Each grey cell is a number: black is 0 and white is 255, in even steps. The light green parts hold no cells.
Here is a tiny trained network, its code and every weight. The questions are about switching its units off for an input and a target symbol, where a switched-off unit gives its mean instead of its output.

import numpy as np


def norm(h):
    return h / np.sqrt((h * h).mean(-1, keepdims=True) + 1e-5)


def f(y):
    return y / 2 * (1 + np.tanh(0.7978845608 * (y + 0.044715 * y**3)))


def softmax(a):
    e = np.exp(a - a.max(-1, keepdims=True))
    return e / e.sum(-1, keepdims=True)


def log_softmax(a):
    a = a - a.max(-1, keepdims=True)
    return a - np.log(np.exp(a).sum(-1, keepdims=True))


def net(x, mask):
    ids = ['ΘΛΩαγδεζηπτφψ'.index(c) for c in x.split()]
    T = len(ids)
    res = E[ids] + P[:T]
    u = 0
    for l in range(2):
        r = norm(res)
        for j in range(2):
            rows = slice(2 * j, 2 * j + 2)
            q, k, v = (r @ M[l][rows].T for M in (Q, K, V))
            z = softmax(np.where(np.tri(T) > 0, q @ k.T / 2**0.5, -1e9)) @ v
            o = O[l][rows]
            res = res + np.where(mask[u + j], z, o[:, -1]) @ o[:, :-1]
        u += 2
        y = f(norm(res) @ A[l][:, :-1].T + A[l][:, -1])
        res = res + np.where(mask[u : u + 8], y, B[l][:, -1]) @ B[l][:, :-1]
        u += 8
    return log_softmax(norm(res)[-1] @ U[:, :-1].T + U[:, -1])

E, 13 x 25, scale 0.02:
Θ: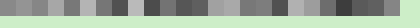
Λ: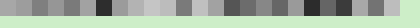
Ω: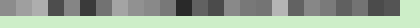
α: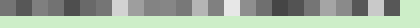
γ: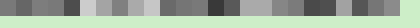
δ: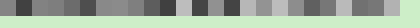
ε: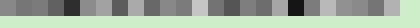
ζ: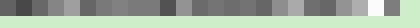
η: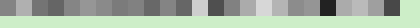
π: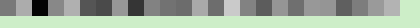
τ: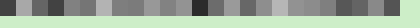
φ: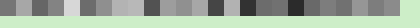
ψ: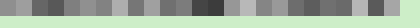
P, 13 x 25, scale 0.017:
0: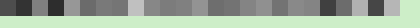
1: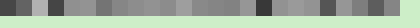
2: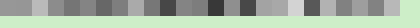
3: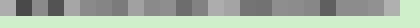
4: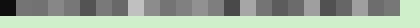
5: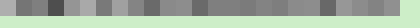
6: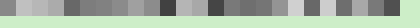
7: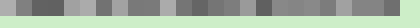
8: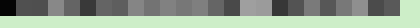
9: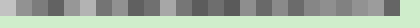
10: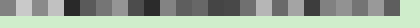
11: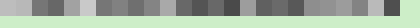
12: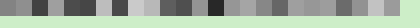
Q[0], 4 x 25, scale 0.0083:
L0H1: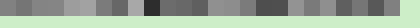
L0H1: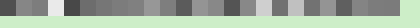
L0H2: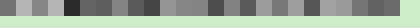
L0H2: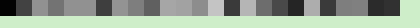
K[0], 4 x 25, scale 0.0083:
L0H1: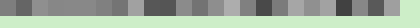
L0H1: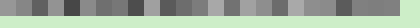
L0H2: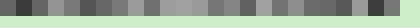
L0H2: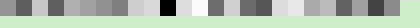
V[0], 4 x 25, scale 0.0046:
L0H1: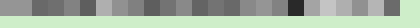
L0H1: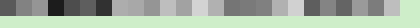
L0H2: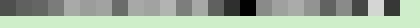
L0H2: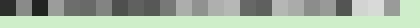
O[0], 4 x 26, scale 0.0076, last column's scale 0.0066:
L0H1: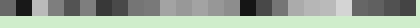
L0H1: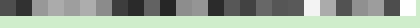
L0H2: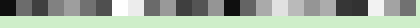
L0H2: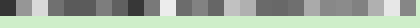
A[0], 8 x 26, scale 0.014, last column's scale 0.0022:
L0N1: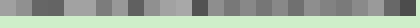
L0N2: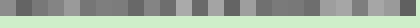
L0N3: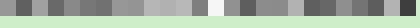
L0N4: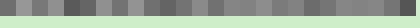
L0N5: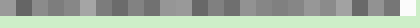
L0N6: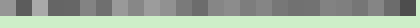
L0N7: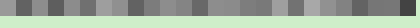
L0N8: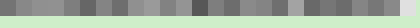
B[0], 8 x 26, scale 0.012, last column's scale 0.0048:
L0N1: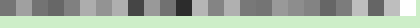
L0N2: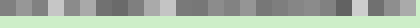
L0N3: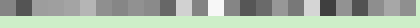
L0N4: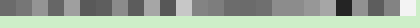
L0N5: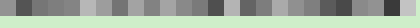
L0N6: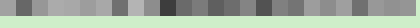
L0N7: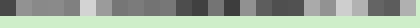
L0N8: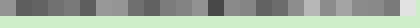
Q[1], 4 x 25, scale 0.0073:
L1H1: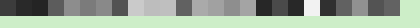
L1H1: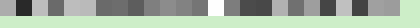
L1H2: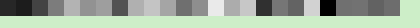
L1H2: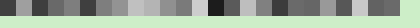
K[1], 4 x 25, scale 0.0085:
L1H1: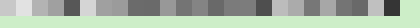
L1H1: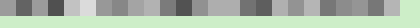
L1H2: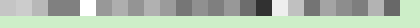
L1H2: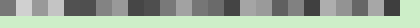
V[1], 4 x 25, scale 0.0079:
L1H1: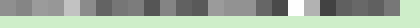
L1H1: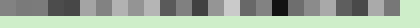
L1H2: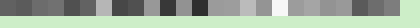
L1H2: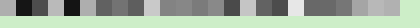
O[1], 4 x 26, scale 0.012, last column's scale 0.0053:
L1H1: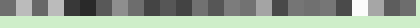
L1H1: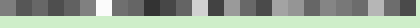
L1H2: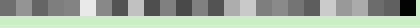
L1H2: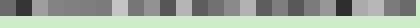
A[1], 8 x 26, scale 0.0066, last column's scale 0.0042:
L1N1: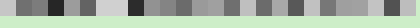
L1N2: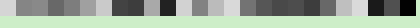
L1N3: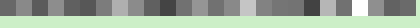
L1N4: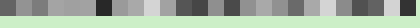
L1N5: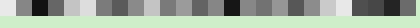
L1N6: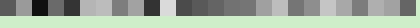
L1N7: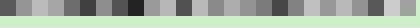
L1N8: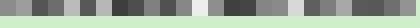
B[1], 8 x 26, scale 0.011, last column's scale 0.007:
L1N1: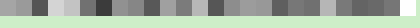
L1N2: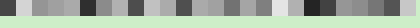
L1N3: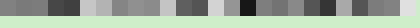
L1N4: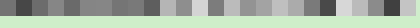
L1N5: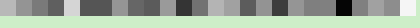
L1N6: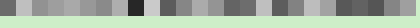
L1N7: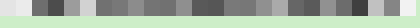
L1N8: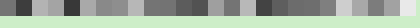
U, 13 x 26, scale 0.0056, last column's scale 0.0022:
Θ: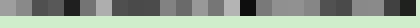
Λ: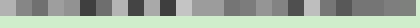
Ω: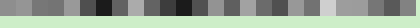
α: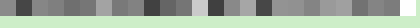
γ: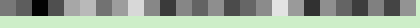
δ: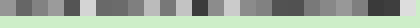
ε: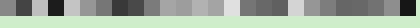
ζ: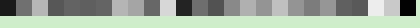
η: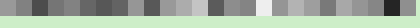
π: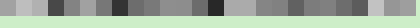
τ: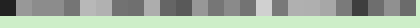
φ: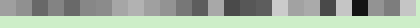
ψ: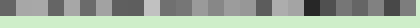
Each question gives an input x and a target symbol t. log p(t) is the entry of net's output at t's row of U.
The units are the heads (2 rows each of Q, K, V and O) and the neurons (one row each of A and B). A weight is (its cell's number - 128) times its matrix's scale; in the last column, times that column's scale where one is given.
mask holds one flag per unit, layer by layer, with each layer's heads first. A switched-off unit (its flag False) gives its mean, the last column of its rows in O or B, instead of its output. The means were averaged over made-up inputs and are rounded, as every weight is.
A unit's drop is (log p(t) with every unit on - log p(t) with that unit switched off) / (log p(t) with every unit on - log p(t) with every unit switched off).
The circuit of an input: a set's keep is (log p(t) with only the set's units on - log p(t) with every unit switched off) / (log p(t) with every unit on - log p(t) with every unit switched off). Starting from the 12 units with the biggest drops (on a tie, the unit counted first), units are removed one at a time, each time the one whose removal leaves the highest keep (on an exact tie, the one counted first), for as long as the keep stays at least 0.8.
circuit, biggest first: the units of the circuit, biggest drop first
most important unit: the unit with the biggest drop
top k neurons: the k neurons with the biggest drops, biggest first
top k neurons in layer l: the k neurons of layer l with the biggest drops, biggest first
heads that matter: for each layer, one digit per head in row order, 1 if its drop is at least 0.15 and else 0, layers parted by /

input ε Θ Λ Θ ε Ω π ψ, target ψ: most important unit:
L1N2
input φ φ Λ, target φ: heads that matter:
00 / 01
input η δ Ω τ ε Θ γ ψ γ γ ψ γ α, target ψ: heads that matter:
01 / 00
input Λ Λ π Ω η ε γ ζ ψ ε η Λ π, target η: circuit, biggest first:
(L1H1; L1N4)
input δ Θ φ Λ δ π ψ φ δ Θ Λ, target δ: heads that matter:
00 / 11
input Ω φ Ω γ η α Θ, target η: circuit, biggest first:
(L1H1; L1N4; L0H2)
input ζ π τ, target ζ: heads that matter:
01 / 01
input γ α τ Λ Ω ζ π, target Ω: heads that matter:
00 / 01
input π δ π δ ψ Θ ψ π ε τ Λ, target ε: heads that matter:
00 / 10
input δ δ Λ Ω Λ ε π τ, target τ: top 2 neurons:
(L1N6; L0N1)
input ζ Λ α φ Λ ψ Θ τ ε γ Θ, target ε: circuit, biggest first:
(L1H1; L1N5)
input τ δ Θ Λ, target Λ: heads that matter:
10 / 00
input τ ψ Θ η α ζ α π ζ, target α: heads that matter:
00 / 10
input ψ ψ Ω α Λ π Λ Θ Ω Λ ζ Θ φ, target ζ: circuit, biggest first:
(L0H2)
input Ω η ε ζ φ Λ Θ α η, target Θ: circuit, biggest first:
(L1H1; L1N3)
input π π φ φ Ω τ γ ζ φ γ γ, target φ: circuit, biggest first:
(L1H2; L1N8)
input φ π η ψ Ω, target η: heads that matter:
00 / 10
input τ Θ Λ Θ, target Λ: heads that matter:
10 / 01
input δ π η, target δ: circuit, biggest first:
(L1H2; L1H1; L1N3)
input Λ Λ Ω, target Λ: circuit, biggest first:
(L1H2)
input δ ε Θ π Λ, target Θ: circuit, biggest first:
(L1H1; L1N3)
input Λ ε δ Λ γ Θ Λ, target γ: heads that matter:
01 / 01
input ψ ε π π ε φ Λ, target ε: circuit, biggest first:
(L1H1; L1N5; L1N4)
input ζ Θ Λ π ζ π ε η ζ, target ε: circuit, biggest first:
(L1H1; L1N5)
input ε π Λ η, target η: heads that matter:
10 / 00
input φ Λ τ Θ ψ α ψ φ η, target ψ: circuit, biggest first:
(L0H2; L1N2)
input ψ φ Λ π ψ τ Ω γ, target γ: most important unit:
L0N5
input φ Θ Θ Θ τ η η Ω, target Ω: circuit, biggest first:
(L1N5; L0N7)
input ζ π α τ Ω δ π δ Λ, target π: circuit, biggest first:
(L0H2; L1N7)
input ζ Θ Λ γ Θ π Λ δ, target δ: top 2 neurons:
(L0N2; L0N5)
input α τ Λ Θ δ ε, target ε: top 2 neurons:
(L0N5; L1N5)
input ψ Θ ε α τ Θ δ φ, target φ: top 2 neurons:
(L0N3; L1N8)
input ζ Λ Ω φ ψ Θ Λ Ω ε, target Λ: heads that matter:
00 / 01
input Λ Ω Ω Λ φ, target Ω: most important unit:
L1H2
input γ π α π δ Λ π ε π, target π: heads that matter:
01 / 00
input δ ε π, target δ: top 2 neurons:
(L0N2; L1N3)
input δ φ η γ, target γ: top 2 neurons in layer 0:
(L0N5; L0N4)
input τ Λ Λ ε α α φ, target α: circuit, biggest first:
(L1H1; L1N8)
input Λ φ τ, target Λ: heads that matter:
10 / 01
